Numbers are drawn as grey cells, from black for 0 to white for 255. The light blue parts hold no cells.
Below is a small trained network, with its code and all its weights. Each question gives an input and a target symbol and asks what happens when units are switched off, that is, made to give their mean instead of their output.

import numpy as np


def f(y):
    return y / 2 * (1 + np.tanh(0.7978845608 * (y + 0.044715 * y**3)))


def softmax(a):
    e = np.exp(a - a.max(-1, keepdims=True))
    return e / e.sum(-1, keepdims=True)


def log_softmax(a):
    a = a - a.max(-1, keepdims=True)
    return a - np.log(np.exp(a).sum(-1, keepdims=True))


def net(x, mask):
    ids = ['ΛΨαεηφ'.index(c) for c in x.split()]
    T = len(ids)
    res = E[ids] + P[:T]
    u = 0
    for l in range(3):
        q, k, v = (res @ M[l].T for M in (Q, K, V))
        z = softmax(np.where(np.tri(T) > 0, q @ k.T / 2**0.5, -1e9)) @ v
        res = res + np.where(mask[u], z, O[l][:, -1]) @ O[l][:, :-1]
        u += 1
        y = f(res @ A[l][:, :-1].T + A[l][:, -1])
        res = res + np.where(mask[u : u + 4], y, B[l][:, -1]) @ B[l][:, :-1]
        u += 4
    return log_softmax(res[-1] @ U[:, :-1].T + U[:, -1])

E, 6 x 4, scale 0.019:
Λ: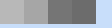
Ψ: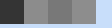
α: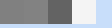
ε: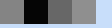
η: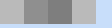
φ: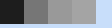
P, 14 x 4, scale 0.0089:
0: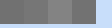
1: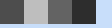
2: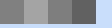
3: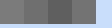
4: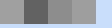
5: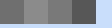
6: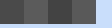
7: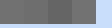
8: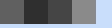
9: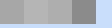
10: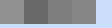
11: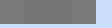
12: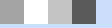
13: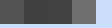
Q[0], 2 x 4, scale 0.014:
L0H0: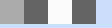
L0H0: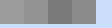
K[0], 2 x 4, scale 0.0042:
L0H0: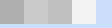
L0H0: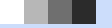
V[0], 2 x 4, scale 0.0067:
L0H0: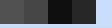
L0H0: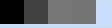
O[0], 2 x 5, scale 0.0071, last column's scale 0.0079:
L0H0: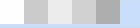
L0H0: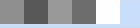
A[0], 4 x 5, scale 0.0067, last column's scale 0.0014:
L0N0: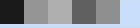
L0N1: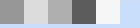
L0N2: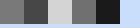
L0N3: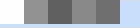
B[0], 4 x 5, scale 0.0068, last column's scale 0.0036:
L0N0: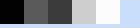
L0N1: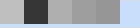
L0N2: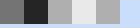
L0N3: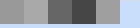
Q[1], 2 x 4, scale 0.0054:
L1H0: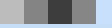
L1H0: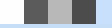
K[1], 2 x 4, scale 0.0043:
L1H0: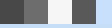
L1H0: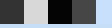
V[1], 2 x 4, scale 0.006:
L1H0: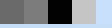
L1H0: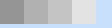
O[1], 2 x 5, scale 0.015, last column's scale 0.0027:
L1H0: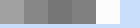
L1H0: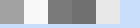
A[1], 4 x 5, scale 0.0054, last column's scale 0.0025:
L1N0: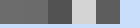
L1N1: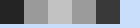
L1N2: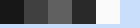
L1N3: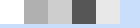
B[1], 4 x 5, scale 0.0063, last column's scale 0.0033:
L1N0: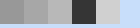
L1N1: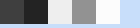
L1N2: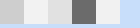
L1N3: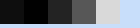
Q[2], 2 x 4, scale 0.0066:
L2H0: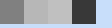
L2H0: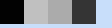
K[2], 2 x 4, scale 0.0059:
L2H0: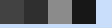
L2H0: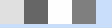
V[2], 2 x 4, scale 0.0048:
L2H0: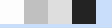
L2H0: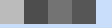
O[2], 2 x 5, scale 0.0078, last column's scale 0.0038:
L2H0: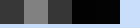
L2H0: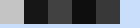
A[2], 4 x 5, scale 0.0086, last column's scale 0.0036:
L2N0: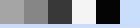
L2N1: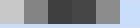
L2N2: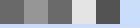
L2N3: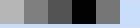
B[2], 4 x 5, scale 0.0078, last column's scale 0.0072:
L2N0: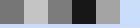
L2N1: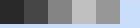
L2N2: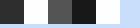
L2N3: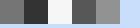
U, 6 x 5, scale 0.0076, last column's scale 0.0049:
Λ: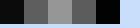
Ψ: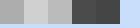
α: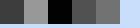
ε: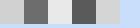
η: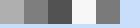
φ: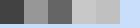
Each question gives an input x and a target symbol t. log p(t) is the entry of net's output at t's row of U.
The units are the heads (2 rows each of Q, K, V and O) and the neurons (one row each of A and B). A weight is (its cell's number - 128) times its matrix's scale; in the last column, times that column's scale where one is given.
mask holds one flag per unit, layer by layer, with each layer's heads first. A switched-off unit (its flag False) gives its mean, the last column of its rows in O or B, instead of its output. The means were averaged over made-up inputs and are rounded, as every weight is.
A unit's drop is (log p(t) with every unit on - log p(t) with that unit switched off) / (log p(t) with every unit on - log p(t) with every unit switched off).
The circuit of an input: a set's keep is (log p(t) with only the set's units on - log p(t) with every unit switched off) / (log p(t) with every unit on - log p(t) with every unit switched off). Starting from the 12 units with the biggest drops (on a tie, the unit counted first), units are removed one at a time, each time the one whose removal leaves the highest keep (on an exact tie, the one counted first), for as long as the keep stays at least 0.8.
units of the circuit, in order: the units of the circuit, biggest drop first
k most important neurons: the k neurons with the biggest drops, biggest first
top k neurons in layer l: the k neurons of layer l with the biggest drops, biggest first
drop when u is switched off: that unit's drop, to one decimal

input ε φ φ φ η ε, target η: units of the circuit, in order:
(L2N2 L2N3)
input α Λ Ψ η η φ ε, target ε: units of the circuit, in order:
(L2N2 L0N0)
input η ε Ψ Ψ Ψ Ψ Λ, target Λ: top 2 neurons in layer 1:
(L1N3 L1N1)
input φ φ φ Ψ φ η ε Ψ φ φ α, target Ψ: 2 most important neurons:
(L2N0 L2N1)
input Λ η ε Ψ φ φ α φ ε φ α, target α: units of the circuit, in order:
(L2N0 L2N2)
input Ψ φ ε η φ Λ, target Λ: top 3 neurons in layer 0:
(L0N0 L0N3 L0N2)
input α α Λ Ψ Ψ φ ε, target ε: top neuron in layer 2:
(L2N2)
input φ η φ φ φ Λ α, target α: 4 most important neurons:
(L2N0 L1N2 L2N2 L1N1)
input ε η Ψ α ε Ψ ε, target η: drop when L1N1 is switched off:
0.1
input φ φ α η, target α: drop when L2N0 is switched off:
0.2
